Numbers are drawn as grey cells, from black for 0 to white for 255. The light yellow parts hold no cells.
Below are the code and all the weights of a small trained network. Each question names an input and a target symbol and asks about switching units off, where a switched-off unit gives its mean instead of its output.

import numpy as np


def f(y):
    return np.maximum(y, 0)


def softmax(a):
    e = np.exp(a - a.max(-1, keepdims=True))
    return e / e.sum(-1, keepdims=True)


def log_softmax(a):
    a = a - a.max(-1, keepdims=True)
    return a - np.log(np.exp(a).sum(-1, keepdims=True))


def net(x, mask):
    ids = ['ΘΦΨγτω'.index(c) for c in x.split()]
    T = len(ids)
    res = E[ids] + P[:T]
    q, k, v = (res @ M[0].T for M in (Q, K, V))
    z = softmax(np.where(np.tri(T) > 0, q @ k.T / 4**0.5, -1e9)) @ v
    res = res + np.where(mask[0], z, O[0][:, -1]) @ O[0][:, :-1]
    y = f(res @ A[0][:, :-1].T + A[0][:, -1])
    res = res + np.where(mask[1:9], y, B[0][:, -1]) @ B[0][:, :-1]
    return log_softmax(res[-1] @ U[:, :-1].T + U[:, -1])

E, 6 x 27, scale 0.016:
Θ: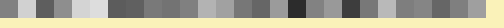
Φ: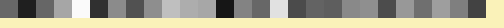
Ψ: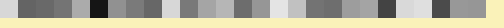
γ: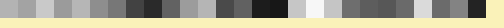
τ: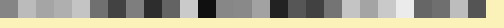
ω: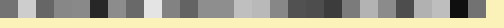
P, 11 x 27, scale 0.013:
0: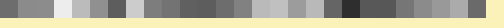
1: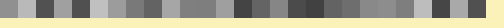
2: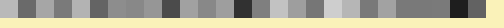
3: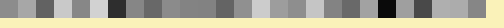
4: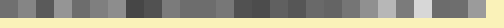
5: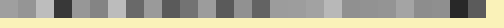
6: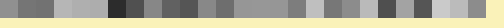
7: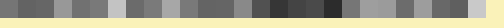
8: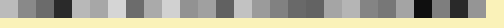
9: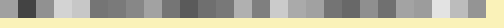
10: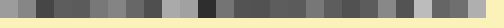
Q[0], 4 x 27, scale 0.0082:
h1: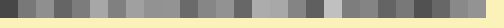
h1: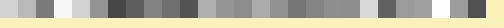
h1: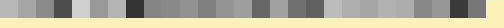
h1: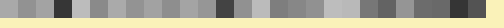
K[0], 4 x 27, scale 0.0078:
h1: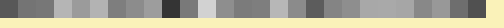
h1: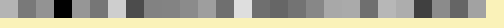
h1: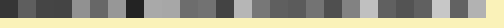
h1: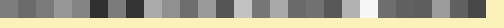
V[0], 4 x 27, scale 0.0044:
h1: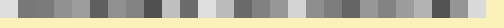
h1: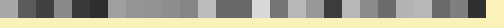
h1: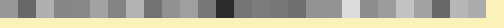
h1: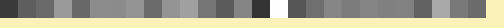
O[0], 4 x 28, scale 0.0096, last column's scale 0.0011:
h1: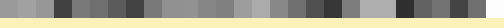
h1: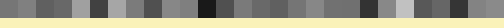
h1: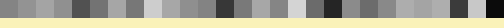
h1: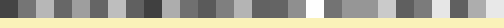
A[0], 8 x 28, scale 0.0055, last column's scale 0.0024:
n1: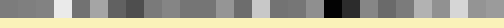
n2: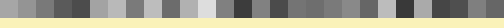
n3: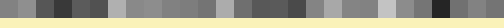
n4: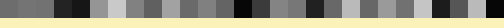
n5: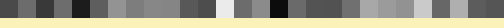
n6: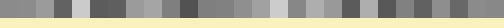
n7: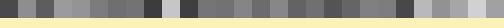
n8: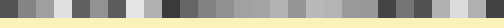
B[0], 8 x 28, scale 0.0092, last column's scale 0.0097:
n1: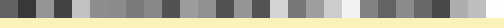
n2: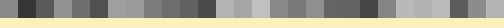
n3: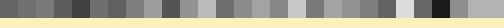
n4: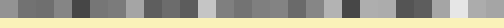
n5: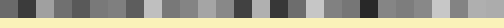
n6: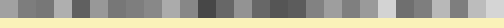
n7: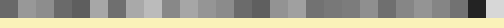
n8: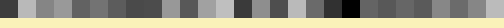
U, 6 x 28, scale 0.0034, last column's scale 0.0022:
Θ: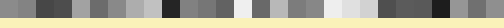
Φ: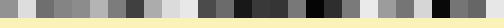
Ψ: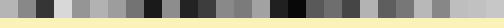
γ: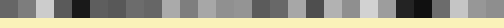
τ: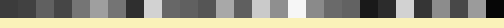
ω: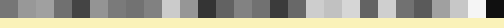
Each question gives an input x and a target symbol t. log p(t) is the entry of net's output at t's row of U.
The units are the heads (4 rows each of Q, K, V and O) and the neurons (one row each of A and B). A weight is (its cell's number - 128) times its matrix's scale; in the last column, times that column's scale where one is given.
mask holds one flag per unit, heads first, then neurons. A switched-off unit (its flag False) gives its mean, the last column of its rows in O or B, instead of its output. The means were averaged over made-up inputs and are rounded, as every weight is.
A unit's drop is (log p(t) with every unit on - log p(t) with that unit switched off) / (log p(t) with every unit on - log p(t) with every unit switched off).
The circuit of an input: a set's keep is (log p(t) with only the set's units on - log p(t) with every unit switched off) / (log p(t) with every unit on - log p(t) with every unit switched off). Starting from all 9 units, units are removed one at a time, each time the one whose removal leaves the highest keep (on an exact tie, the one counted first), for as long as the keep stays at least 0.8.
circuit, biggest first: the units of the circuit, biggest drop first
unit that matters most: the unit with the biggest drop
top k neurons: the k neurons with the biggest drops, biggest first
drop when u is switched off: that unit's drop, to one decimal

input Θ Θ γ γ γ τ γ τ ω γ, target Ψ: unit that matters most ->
h1
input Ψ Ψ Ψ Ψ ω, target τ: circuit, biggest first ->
n5, n3, h1
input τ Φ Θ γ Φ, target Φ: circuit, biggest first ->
n7, n1, n2
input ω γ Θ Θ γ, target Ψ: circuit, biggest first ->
n2, h1, n4
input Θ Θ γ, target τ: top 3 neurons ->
n2, n6, n1
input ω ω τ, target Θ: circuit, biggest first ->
h1, n3
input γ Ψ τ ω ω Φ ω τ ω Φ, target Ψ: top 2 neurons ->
n1, n6
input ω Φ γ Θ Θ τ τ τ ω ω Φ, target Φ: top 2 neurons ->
n1, n7
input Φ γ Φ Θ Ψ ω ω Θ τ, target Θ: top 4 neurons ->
n3, n8, n6, n5
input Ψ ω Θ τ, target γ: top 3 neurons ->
n8, n1, n2
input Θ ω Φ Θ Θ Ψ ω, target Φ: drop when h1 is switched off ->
0.7
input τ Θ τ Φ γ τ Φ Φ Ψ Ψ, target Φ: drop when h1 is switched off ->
0.6
